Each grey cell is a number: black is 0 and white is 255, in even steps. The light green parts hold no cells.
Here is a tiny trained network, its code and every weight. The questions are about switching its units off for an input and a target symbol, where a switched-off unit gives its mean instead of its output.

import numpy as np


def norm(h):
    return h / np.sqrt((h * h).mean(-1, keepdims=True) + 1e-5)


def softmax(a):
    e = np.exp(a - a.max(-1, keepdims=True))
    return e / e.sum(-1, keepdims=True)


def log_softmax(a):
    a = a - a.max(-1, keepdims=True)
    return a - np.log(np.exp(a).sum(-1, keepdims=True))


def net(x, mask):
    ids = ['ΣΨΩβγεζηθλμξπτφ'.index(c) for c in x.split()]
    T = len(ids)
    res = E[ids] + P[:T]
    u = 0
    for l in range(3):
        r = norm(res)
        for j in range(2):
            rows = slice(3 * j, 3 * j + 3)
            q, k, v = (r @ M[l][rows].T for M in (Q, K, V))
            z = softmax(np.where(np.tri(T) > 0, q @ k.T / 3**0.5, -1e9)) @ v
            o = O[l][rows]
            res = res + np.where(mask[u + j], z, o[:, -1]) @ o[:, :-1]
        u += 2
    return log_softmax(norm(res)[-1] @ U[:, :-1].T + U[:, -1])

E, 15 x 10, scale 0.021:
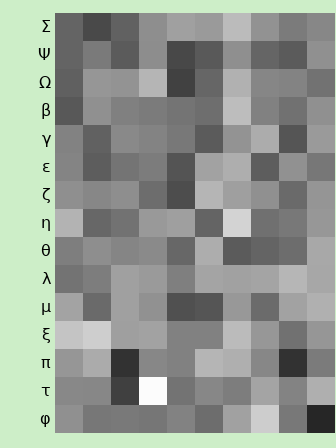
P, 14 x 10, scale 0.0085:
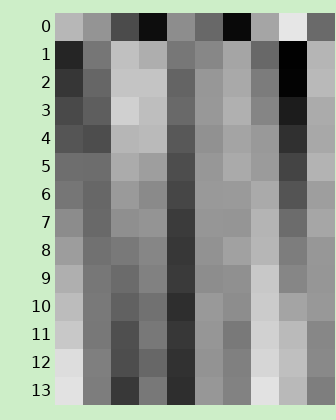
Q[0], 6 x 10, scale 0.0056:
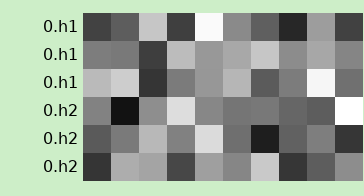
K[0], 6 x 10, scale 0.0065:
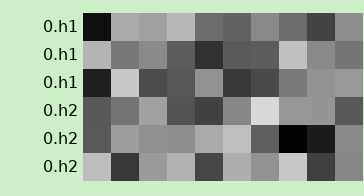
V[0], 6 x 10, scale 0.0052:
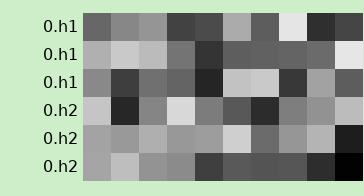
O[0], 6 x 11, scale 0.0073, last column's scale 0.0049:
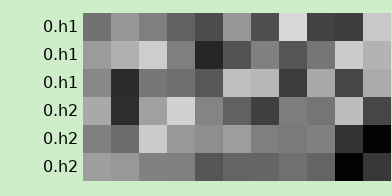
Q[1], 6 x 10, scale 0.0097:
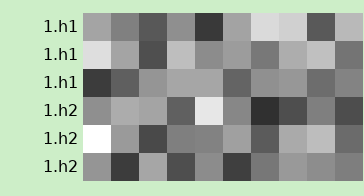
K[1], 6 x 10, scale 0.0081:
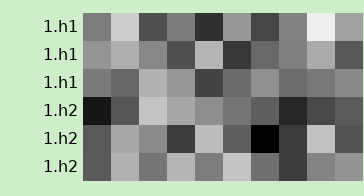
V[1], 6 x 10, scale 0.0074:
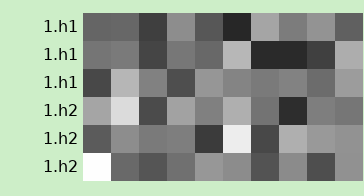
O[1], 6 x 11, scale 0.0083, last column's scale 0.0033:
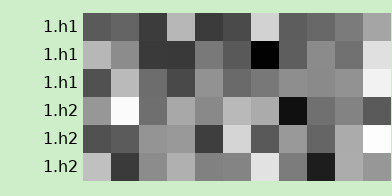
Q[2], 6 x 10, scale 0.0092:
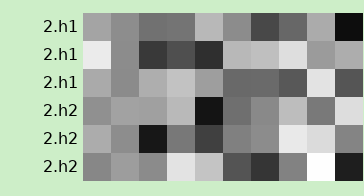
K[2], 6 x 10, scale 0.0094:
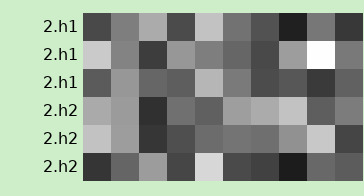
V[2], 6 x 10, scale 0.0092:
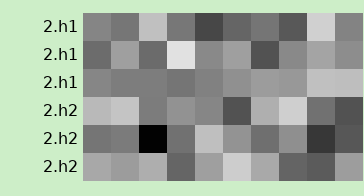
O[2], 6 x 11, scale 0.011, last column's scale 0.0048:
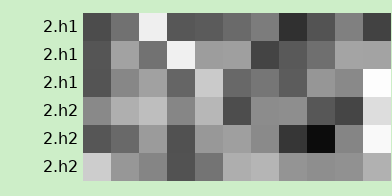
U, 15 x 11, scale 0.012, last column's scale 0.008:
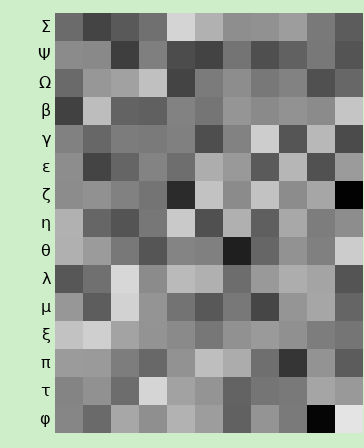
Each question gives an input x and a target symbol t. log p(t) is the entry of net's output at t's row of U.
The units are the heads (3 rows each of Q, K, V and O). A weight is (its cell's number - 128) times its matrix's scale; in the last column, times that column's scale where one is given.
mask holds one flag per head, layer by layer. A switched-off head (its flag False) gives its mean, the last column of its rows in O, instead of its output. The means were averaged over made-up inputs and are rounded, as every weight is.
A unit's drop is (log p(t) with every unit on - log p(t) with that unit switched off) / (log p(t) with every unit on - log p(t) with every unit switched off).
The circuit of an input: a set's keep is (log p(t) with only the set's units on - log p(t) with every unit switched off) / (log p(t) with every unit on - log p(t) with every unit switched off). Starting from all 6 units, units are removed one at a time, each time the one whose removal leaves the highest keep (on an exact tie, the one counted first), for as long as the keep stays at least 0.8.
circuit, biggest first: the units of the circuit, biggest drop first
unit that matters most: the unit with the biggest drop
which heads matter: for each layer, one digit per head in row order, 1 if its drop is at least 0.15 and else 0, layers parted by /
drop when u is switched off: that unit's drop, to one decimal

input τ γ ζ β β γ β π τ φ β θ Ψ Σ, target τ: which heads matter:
00 / 01 / 10
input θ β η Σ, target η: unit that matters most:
1.h2
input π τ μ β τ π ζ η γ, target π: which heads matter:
10 / 00 / 01
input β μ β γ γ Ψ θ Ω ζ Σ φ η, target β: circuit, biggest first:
[1.h1, 1.h2]
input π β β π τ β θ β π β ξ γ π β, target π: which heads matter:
00 / 01 / 01
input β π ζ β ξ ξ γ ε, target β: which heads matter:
01 / 11 / 00
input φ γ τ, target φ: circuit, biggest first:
[0.h2, 0.h1]
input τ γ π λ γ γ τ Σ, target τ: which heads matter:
00 / 00 / 10
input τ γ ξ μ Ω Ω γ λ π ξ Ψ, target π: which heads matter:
10 / 01 / 01
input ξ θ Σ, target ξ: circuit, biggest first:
[2.h2, 1.h1]
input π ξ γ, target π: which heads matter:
10 / 01 / 01
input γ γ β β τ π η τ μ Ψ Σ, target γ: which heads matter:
10 / 01 / 00
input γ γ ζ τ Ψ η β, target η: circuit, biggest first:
[1.h2, 0.h1]
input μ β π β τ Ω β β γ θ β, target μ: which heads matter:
10 / 00 / 10
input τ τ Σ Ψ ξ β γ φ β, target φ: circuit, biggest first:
[0.h1, 2.h2]
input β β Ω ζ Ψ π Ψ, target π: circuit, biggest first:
[2.h2]
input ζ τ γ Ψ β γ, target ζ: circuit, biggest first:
[2.h2, 1.h2]
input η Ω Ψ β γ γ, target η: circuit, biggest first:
[1.h2, 0.h1]
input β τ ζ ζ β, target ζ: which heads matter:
10 / 00 / 01
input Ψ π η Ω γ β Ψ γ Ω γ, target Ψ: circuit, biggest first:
[1.h1]
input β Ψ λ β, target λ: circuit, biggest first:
[2.h1, 1.h2]
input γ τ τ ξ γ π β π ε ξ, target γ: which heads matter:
01 / 01 / 00
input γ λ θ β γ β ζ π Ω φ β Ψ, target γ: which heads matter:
10 / 01 / 00
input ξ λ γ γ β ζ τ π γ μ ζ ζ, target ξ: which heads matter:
00 / 01 / 01
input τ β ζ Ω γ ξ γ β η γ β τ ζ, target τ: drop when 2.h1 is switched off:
0.5
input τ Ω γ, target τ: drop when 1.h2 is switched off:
-0.1
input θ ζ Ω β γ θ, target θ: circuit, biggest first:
[1.h1]
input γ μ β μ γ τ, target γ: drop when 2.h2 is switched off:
-0.1
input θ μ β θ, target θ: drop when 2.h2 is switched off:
0.1
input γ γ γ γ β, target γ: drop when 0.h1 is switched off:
0.1
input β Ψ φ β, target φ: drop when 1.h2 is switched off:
0.0
